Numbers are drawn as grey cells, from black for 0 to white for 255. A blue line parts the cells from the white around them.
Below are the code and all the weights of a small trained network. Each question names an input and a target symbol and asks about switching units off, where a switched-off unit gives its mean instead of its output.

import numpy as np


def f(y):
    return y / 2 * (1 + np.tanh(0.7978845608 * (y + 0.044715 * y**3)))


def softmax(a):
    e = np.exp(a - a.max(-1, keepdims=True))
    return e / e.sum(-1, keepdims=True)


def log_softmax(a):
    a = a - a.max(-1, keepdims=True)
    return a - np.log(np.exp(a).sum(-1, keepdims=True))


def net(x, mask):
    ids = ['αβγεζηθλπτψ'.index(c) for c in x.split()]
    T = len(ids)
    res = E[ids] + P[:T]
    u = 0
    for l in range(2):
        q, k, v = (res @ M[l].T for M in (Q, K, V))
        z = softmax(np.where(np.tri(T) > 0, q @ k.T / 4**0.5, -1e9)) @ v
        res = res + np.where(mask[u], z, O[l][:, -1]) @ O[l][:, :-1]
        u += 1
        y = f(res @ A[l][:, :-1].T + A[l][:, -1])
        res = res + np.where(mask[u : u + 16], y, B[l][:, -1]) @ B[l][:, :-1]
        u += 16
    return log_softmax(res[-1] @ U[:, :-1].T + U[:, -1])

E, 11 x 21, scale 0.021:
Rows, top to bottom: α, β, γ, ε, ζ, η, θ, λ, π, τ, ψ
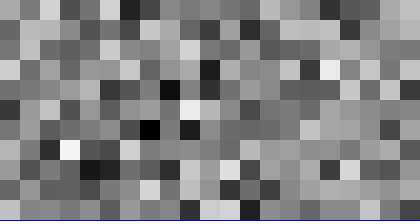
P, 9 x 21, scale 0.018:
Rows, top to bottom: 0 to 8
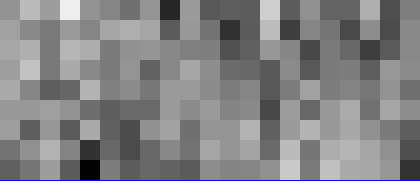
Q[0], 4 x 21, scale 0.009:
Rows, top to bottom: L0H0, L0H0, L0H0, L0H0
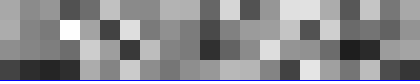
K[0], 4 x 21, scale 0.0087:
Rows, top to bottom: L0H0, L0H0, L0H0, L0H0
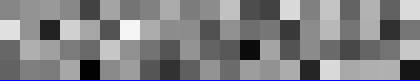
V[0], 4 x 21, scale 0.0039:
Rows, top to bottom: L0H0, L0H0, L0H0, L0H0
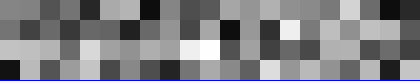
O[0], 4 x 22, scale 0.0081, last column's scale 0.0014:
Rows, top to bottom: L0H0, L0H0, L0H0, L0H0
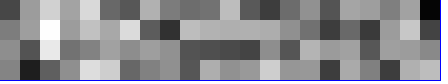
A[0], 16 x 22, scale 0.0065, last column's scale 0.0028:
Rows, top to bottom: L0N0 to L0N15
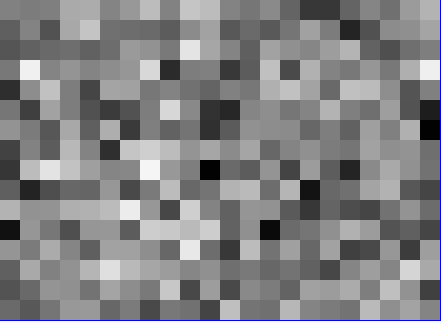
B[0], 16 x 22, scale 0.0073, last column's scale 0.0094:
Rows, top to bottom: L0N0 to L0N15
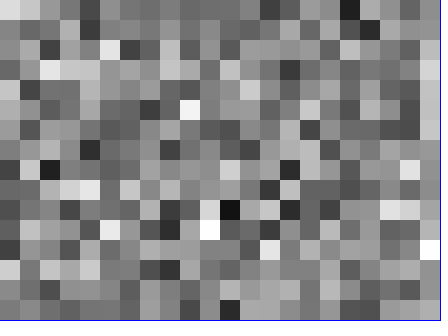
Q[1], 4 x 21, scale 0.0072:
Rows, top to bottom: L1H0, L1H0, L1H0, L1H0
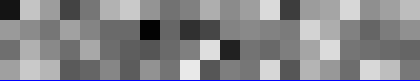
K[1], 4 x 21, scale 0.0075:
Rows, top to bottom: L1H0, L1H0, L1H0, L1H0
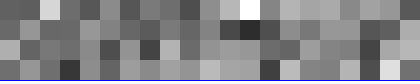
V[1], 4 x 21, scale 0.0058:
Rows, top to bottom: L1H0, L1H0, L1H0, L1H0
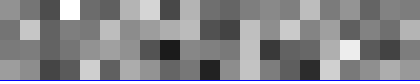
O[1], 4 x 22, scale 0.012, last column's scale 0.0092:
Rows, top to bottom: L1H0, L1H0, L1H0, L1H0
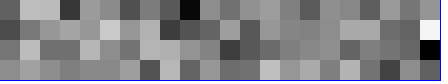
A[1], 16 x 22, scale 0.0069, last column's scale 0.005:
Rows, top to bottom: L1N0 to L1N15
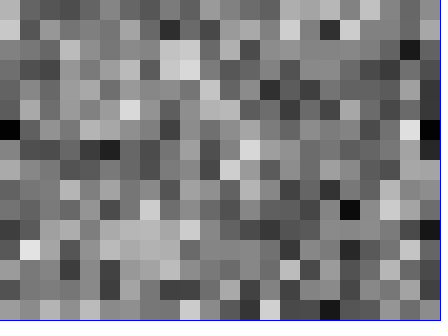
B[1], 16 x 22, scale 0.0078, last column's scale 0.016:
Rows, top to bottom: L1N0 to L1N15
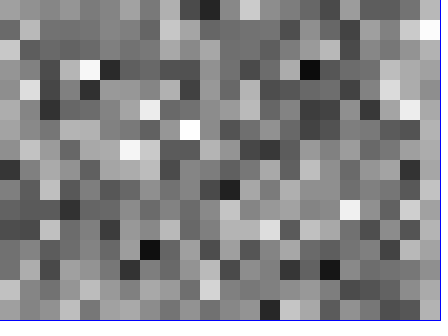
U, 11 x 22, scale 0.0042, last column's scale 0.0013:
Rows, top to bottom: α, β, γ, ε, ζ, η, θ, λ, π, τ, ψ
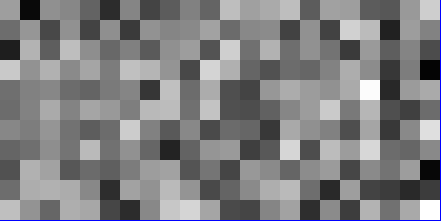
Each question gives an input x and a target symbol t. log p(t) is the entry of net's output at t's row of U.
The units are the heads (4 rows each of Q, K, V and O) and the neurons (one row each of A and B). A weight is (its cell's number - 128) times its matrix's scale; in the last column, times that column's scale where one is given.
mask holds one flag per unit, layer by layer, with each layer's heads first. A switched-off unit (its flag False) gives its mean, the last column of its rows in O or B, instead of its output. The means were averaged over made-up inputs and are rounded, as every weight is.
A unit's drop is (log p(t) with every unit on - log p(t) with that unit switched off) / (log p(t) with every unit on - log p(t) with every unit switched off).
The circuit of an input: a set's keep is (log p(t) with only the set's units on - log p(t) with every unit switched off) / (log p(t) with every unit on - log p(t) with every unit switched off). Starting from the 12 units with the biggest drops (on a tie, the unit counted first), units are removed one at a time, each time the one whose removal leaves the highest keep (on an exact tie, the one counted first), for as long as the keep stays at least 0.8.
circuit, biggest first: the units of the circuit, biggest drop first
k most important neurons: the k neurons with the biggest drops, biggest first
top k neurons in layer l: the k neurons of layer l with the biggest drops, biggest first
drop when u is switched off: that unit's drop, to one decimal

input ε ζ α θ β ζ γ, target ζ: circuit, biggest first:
L1H0; L0N11; L1N12
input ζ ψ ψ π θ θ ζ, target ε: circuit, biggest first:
L1N7; L1H0; L0H0
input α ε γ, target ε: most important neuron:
L1N5
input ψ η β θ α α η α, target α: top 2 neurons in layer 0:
L0N12; L0N11
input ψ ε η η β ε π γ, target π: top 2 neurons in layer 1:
L1N4; L1N11
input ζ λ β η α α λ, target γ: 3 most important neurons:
L1N1; L0N9; L0N8
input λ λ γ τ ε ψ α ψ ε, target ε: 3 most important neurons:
L1N7; L0N12; L0N3
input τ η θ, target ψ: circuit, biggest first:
L1H0; L1N3
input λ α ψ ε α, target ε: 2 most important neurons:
L1N7; L0N9
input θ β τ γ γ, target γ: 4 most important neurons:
L1N12; L0N8; L1N11; L0N11
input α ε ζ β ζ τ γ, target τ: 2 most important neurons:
L0N10; L1N6
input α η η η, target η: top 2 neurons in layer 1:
L1N11; L1N2
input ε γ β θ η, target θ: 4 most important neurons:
L0N0; L1N15; L1N12; L0N13
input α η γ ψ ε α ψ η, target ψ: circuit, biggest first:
L1H0
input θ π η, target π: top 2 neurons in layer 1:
L1N11; L1N4
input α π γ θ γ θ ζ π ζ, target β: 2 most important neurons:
L1N13; L1N10
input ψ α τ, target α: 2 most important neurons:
L0N11; L1N11
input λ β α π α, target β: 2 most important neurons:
L1N13; L1N10
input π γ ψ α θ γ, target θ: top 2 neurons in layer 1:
L1N15; L1N12
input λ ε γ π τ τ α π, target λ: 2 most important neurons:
L0N11; L0N12
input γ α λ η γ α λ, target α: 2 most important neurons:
L0N11; L1N10
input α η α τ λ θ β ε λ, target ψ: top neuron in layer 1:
L1N2
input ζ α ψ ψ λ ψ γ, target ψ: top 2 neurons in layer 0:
L0N11; L0N12
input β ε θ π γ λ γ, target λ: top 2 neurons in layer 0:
L0N11; L0N7
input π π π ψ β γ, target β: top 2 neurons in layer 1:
L1N5; L1N6
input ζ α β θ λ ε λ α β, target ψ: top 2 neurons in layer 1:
L1N2; L1N13
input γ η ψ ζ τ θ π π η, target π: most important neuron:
L0N11
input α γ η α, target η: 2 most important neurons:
L0N9; L0N11
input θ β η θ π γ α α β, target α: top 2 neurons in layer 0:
L0N5; L0N9
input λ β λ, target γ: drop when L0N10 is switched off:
0.1
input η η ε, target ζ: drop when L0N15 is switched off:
0.0
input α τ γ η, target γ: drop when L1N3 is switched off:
0.0
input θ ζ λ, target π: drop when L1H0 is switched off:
0.9
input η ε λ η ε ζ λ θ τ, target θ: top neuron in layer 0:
L0N0
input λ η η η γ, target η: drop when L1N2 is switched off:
0.2
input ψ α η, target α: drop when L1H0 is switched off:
0.8
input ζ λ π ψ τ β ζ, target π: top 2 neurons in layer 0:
L0N9; L0N7
